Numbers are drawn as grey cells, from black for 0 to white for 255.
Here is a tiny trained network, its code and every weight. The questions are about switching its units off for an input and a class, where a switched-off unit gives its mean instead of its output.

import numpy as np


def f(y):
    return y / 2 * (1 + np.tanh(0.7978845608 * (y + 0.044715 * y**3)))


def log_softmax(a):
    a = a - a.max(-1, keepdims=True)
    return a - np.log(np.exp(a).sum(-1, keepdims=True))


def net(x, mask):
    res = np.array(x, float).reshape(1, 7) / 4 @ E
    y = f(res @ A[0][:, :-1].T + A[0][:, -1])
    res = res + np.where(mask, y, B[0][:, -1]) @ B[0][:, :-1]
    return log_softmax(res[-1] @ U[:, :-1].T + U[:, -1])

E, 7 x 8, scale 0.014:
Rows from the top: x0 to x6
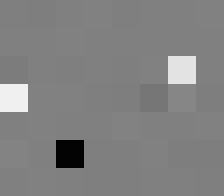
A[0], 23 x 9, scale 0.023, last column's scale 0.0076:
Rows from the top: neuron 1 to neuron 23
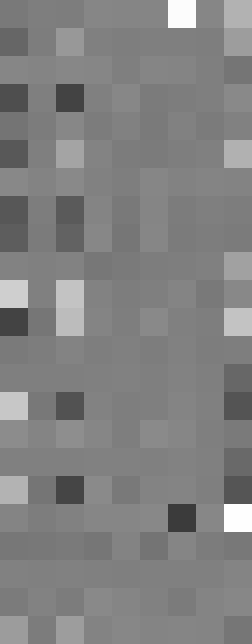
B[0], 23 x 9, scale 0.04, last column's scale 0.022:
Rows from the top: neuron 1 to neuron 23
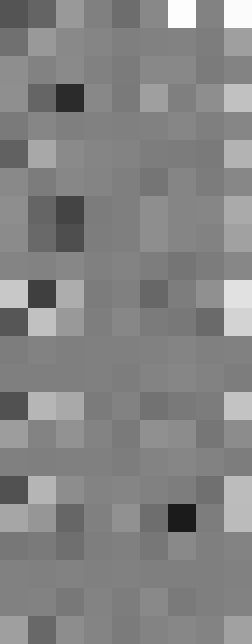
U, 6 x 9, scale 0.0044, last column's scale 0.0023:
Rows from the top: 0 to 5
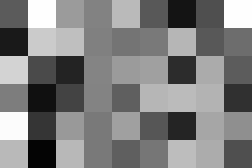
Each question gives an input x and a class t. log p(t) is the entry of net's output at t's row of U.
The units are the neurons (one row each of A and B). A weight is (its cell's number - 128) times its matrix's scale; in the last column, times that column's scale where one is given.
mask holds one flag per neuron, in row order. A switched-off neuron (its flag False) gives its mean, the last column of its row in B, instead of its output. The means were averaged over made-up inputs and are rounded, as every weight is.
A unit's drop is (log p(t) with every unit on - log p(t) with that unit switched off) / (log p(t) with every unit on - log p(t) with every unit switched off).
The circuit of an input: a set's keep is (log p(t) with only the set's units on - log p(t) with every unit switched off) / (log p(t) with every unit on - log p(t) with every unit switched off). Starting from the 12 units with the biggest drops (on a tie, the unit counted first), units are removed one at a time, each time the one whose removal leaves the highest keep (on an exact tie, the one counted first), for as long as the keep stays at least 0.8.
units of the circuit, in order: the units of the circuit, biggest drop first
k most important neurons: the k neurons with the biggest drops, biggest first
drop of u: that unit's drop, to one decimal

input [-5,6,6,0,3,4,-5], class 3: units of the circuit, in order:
[neuron 12]
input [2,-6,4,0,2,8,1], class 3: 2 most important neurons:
[neuron 4; neuron 12]
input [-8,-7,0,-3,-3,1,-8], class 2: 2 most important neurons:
[neuron 1; neuron 15]
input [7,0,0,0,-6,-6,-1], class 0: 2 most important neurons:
[neuron 1; neuron 12]
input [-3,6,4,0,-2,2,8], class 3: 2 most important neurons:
[neuron 12; neuron 15]
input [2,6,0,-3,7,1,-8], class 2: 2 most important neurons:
[neuron 1; neuron 15]
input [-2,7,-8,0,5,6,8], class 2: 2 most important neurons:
[neuron 4; neuron 12]
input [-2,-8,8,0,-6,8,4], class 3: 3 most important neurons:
[neuron 4; neuron 12; neuron 8]
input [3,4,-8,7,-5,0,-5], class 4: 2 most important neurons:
[neuron 11; neuron 12]
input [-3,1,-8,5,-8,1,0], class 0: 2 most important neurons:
[neuron 15; neuron 18]
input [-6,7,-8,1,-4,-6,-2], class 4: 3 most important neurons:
[neuron 11; neuron 15; neuron 18]
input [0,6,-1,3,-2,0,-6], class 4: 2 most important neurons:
[neuron 1; neuron 12]
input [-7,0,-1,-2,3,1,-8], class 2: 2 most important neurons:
[neuron 1; neuron 15]
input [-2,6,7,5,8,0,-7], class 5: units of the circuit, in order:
[neuron 11]
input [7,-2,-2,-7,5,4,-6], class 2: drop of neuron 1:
0.2
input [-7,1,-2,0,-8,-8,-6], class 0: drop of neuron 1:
0.4
